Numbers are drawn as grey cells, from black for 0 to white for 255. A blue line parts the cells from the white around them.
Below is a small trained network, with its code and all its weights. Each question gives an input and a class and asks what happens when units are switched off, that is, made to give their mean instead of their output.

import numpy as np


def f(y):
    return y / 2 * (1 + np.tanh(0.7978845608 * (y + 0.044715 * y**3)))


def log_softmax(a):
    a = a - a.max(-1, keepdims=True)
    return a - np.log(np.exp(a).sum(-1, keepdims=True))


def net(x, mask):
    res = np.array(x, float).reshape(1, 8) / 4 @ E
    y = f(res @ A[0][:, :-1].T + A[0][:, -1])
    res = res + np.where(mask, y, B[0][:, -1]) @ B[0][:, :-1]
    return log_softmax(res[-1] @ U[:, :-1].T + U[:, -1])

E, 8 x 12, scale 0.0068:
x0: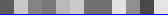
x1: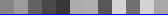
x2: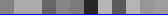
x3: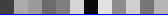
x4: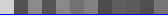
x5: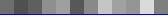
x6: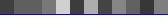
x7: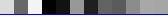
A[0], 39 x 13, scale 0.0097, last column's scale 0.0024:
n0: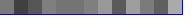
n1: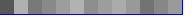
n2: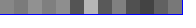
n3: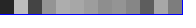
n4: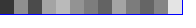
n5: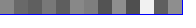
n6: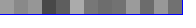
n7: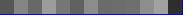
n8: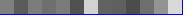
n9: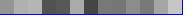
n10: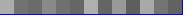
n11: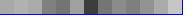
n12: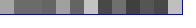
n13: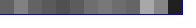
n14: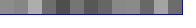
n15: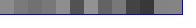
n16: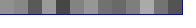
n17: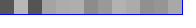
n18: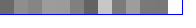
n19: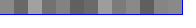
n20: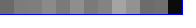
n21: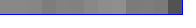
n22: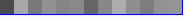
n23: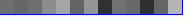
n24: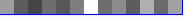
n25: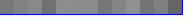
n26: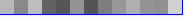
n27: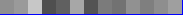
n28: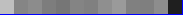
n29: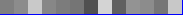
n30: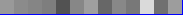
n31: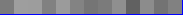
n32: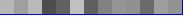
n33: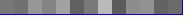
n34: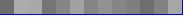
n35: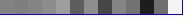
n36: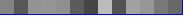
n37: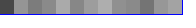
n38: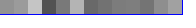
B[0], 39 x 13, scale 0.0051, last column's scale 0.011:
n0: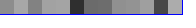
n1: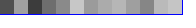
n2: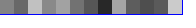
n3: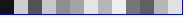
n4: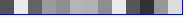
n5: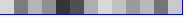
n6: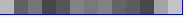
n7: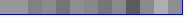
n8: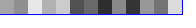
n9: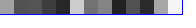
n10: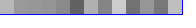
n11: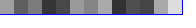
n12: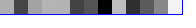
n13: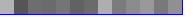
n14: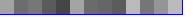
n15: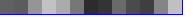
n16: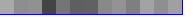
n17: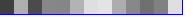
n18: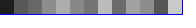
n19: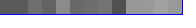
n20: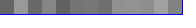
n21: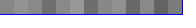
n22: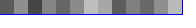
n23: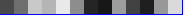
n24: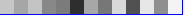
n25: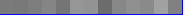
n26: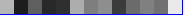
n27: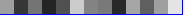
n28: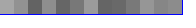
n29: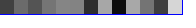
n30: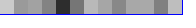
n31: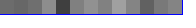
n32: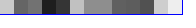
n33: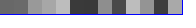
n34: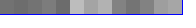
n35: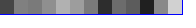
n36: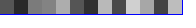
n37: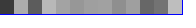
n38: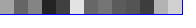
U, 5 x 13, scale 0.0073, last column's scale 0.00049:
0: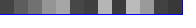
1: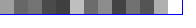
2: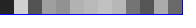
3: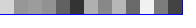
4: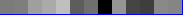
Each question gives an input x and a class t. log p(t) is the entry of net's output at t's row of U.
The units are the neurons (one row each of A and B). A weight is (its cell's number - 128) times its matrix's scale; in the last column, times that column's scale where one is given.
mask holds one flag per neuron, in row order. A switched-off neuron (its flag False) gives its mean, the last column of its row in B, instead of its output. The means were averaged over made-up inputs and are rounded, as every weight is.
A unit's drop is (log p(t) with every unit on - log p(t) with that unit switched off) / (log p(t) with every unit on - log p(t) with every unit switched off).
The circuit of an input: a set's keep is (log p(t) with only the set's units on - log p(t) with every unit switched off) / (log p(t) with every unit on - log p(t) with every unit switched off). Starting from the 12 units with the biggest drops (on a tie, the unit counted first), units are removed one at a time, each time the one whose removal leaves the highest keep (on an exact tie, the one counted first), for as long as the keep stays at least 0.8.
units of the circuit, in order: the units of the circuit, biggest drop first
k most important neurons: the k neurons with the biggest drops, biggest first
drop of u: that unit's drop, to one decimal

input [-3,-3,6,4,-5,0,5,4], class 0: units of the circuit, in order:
[n36 n29]
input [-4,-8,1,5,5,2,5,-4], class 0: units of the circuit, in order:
[n36]
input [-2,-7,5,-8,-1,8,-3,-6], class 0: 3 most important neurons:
[n36 n33 n18]
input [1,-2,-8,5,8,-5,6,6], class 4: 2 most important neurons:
[n23 n12]
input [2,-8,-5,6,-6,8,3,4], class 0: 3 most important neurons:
[n36 n29 n33]
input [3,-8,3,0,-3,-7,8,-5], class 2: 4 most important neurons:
[n3 n4 n37 n17]
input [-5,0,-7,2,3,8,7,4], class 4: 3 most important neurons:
[n12 n23 n8]
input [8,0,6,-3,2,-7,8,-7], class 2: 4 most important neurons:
[n3 n4 n17 n1]
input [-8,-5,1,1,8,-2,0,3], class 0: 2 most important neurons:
[n36 n29]
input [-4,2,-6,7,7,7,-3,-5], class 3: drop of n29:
0.1
